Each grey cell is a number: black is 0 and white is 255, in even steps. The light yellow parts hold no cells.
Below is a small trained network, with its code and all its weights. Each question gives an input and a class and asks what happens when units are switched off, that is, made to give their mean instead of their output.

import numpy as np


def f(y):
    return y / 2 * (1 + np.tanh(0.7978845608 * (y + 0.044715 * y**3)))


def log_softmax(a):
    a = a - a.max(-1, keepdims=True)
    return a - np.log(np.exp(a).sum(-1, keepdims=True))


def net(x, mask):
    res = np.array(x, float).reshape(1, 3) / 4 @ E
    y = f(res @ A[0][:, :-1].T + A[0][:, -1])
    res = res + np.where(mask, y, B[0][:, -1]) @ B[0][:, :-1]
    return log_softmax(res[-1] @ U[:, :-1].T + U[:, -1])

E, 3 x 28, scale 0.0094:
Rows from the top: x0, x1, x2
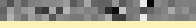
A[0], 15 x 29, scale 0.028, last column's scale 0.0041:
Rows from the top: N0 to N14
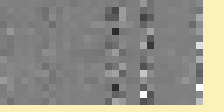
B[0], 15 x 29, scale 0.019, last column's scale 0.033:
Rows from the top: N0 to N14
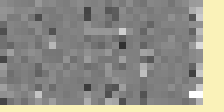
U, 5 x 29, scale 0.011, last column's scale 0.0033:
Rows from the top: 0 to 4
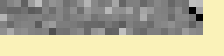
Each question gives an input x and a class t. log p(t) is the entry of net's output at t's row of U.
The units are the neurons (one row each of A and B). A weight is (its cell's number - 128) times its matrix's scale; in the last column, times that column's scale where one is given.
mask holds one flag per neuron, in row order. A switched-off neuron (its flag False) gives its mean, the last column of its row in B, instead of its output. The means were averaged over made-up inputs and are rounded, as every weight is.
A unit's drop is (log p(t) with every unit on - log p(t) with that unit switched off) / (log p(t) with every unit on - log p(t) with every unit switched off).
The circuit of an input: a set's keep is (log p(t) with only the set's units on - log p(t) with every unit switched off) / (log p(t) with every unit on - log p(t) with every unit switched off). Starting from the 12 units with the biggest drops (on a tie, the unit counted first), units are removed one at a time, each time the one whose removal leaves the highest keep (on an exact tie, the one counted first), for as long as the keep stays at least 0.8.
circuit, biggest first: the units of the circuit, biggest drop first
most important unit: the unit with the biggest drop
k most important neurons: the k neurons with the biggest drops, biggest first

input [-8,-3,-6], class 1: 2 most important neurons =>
(N13; N6)
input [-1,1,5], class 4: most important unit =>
N6
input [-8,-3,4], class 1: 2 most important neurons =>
(N13; N1)
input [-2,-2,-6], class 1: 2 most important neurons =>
(N13; N6)
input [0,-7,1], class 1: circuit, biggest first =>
(N10; N13)
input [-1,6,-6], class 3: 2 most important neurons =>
(N13; N14)
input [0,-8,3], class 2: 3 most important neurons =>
(N10; N6; N14)
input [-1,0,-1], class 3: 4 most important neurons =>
(N13; N4; N10; N1)
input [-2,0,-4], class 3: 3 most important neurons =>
(N13; N4; N10)
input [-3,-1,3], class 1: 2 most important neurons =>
(N13; N1)
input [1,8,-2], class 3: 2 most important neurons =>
(N13; N9)
